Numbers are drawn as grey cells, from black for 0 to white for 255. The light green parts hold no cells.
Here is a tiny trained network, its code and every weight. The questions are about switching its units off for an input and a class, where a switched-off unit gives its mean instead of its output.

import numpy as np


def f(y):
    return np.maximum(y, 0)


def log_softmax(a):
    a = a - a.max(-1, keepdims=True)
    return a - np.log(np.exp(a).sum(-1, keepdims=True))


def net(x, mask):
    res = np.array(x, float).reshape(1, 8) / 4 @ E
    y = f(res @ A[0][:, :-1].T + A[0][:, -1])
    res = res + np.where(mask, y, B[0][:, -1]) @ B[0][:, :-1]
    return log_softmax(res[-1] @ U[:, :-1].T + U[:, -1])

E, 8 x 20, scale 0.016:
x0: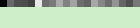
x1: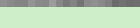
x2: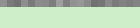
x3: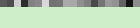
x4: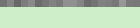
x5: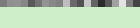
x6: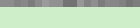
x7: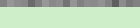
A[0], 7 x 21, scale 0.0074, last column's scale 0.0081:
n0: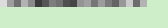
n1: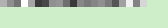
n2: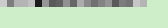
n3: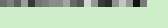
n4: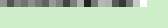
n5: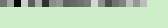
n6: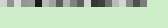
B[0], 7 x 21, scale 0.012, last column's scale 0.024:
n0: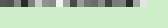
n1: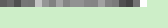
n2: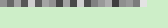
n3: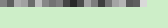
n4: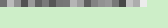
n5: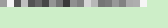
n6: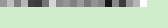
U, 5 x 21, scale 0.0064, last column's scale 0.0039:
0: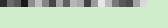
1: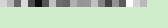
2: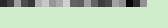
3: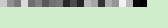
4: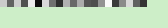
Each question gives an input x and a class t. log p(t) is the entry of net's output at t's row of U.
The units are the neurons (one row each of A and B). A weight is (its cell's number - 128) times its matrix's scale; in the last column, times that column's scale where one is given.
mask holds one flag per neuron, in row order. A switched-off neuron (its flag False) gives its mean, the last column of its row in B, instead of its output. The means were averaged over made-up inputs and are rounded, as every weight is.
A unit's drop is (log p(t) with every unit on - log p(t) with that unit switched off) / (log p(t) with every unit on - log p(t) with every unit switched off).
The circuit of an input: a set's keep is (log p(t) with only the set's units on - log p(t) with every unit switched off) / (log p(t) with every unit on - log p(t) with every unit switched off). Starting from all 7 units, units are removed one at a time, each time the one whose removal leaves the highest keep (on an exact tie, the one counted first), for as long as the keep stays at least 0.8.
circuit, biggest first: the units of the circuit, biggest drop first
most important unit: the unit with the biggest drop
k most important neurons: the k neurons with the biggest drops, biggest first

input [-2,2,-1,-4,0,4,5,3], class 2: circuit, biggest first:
(n0)
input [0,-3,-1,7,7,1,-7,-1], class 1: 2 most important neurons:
(n0, n1)
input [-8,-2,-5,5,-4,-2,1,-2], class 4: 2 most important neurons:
(n2, n5)
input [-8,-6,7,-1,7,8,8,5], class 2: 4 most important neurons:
(n0, n3, n5, n1)
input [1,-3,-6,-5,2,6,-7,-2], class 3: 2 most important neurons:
(n3, n5)
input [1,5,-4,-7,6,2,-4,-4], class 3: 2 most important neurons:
(n5, n6)
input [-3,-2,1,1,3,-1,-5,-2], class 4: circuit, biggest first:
(n5, n2)
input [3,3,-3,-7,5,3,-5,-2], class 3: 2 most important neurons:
(n5, n3)
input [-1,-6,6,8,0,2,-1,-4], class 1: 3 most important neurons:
(n0, n6, n1)
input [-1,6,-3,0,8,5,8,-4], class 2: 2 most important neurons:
(n5, n3)
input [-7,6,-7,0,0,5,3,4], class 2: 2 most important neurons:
(n0, n5)
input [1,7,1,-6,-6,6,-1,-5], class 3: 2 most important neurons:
(n5, n3)
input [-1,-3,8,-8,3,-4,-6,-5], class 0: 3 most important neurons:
(n1, n0, n6)
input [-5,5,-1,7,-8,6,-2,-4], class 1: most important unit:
n6
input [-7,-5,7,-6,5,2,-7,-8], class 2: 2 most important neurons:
(n0, n1)
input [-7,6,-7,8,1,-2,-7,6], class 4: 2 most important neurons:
(n2, n5)
